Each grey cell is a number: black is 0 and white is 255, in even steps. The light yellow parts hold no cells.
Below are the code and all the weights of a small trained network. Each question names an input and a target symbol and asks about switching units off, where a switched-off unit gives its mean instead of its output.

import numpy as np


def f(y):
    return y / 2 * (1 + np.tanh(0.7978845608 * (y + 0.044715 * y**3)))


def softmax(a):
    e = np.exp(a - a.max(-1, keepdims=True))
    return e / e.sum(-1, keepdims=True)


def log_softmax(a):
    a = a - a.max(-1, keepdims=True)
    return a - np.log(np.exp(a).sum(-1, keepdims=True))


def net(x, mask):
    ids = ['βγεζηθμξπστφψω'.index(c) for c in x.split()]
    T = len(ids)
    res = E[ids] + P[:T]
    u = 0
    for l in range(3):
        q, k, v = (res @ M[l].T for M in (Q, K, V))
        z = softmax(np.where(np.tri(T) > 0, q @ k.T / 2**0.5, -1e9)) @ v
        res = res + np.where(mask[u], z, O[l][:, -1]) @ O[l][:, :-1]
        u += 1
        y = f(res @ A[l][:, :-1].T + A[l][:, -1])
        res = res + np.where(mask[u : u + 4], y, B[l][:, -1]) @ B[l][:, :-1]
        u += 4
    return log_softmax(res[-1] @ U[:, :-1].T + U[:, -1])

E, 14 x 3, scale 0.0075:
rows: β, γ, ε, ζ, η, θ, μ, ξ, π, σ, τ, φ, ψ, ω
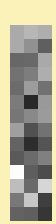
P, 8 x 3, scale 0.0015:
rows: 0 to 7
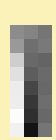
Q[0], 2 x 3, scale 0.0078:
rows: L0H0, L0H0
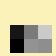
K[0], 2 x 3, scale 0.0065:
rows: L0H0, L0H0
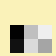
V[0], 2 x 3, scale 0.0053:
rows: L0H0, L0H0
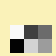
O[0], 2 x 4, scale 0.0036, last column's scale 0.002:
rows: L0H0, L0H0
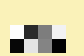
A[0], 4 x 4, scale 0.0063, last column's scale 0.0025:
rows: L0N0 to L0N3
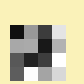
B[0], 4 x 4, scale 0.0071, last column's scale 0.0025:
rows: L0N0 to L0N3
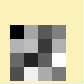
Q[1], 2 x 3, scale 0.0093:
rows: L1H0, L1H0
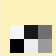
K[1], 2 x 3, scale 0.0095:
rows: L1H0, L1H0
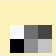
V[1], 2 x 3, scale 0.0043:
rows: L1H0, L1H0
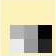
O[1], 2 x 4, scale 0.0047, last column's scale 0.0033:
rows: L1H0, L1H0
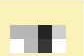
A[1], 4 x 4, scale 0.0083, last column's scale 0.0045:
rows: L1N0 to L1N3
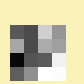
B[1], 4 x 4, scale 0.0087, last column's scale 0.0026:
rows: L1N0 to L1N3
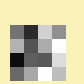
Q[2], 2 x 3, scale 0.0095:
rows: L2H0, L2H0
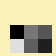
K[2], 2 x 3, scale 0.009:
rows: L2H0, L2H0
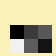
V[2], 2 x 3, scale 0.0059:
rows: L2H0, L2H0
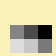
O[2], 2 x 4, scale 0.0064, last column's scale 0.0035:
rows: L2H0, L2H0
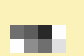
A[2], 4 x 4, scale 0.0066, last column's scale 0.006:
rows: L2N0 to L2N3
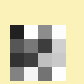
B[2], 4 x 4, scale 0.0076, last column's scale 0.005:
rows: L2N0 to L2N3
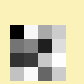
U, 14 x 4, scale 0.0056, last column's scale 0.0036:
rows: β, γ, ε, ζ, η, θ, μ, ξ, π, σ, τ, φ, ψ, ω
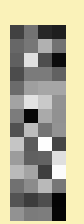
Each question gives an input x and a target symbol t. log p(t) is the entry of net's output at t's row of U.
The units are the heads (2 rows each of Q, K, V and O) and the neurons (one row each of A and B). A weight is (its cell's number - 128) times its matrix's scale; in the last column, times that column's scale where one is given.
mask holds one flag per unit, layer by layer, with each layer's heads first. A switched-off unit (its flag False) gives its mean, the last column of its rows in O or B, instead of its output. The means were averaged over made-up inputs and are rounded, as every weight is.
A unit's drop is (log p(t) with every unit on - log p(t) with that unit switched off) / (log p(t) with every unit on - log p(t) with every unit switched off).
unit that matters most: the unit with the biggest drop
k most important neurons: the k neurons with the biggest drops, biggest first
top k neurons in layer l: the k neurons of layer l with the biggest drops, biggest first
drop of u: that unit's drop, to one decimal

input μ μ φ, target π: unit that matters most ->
L1H0
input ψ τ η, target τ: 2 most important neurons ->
[L0N1; L2N2]
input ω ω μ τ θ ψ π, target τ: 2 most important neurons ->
[L2N2; L0N1]
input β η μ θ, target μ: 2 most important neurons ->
[L2N2; L1N0]
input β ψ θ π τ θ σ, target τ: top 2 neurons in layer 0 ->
[L0N1; L0N3]
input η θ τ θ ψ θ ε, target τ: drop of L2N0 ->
0.1
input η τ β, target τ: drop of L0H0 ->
0.2
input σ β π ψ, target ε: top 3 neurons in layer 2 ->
[L2N0; L2N3; L2N1]
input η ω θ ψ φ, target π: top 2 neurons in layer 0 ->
[L0N0; L0N1]
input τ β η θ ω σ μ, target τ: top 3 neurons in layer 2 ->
[L2N2; L2N0; L2N3]
